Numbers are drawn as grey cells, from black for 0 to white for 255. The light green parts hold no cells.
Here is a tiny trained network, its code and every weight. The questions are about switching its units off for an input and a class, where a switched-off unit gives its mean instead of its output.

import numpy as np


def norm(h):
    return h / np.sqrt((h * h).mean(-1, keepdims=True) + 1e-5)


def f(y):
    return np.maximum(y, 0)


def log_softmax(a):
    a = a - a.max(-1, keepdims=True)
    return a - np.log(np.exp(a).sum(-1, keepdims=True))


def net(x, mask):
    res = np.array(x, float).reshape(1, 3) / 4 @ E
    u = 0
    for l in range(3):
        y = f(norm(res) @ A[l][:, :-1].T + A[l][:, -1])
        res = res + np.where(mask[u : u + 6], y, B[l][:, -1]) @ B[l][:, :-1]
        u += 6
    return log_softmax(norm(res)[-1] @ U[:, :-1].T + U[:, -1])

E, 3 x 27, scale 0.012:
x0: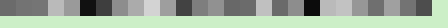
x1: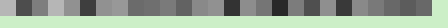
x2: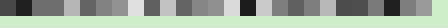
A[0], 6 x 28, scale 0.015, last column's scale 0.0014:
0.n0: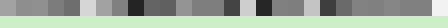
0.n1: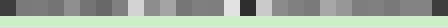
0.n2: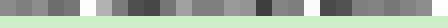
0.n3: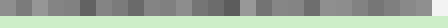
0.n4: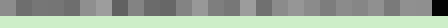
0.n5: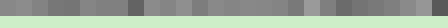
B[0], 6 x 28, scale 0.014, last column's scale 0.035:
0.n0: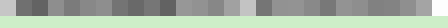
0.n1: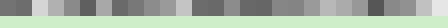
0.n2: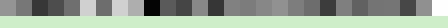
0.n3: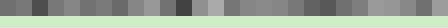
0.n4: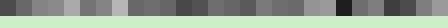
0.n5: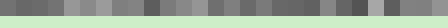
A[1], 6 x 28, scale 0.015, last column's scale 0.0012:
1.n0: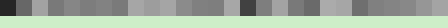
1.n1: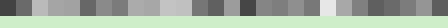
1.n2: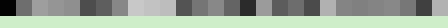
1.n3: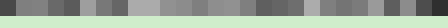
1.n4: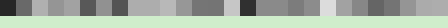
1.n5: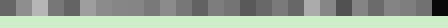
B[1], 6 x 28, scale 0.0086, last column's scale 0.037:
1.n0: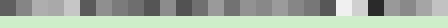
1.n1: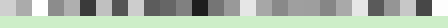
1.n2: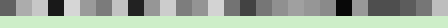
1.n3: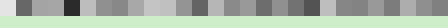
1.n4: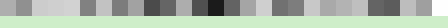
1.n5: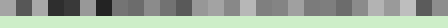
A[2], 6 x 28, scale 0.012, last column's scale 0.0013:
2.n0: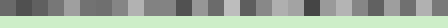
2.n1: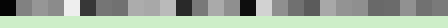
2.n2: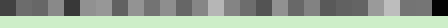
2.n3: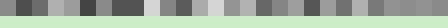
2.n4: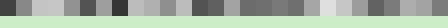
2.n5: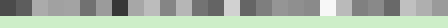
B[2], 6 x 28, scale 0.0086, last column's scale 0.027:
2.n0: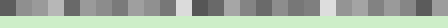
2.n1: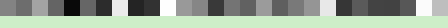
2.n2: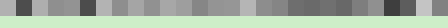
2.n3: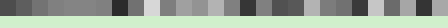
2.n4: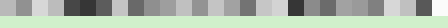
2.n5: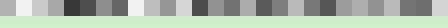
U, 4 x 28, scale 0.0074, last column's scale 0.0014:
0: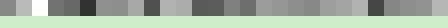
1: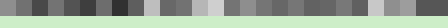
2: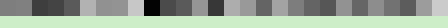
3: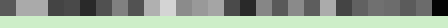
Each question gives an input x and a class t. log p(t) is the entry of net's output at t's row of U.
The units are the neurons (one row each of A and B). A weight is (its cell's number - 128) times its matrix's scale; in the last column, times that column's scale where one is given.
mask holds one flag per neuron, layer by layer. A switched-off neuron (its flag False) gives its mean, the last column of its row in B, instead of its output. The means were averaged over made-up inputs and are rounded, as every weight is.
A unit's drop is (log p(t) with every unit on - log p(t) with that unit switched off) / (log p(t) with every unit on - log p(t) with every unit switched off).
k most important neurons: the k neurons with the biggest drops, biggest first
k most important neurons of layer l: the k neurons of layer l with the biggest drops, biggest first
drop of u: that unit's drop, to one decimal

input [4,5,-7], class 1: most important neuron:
[0.n2]
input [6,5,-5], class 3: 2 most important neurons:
[0.n2 0.n0]
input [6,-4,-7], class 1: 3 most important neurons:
[0.n2 0.n1 1.n4]
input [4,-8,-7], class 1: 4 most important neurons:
[0.n2 0.n1 1.n4 1.n1]
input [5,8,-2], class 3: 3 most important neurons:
[0.n2 0.n0 0.n1]
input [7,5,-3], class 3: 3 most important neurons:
[0.n2 0.n0 0.n1]
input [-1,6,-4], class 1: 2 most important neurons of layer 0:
[0.n2 0.n3]
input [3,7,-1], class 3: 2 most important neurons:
[0.n2 0.n1]
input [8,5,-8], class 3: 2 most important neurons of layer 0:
[0.n2 0.n0]
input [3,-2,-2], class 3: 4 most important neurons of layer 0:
[0.n2 0.n1 0.n0 0.n3]
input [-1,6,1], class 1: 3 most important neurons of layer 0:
[0.n2 0.n1 0.n4]
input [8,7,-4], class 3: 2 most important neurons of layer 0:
[0.n2 0.n0]
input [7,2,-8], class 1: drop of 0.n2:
0.6
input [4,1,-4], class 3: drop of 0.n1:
0.7
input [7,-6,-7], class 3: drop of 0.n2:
1.1
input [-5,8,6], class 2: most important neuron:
[0.n1]
